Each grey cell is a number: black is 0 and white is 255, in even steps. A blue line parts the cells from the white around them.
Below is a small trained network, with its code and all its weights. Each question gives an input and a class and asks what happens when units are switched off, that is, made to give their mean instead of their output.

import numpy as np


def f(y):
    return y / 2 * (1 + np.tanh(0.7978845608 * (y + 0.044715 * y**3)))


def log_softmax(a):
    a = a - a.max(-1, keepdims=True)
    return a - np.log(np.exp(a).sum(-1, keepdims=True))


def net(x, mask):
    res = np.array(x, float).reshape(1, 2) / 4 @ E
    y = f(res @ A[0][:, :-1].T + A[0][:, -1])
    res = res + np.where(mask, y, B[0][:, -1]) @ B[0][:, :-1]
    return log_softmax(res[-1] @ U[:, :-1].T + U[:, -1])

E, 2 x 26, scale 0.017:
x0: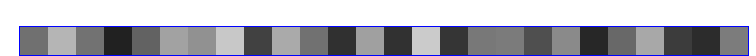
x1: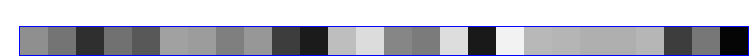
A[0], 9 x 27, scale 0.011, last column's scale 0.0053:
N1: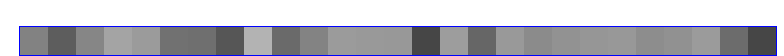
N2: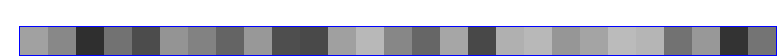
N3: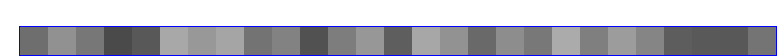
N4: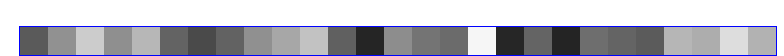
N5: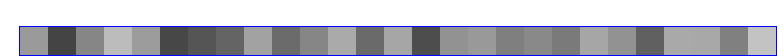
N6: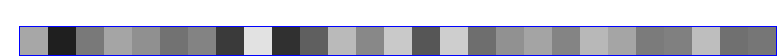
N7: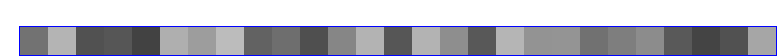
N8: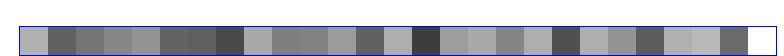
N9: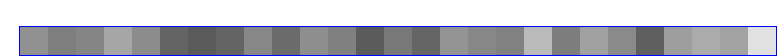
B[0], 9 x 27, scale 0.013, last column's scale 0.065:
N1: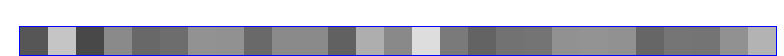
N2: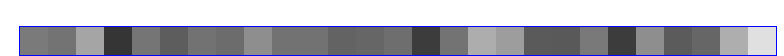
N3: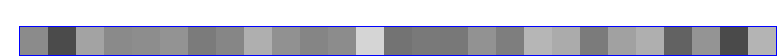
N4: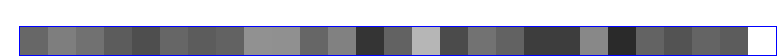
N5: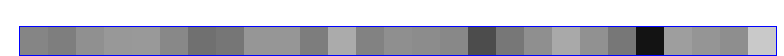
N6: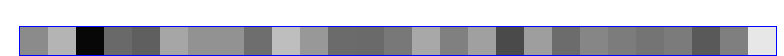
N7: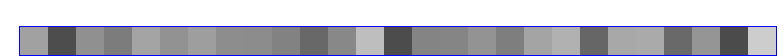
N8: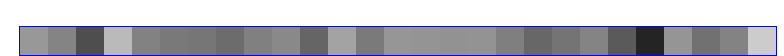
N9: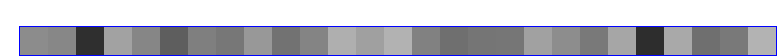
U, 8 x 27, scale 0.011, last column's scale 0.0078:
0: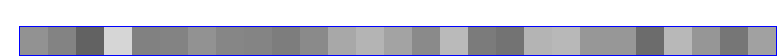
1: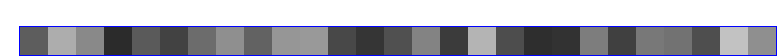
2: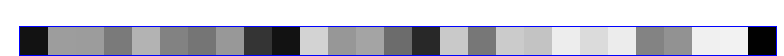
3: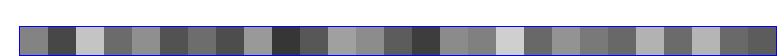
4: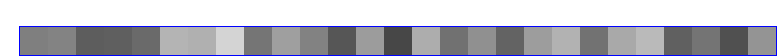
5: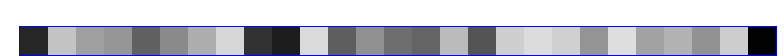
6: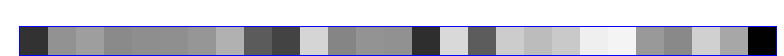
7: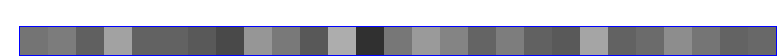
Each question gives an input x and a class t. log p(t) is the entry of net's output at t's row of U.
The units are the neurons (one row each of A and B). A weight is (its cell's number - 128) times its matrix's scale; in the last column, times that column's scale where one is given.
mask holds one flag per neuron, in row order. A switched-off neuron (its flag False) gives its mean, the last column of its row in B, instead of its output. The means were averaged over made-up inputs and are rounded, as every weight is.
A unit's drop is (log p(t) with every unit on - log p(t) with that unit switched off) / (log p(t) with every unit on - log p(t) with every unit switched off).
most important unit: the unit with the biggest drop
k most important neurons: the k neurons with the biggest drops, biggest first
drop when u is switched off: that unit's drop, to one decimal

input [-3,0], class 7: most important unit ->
N7
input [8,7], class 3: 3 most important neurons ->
(N6, N2, N1)
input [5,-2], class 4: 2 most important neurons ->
(N2, N4)
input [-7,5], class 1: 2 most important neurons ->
(N2, N6)
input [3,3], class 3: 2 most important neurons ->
(N6, N1)
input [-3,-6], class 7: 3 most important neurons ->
(N2, N6, N9)
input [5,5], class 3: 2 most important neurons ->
(N6, N2)
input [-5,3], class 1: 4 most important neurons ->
(N2, N6, N7, N3)
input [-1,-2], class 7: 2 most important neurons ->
(N2, N6)
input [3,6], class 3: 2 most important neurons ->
(N2, N6)
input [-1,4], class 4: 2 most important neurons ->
(N4, N7)
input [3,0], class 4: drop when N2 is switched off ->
0.3
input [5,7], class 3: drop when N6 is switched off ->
0.3
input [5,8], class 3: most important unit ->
N2
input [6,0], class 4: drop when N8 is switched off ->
0.0
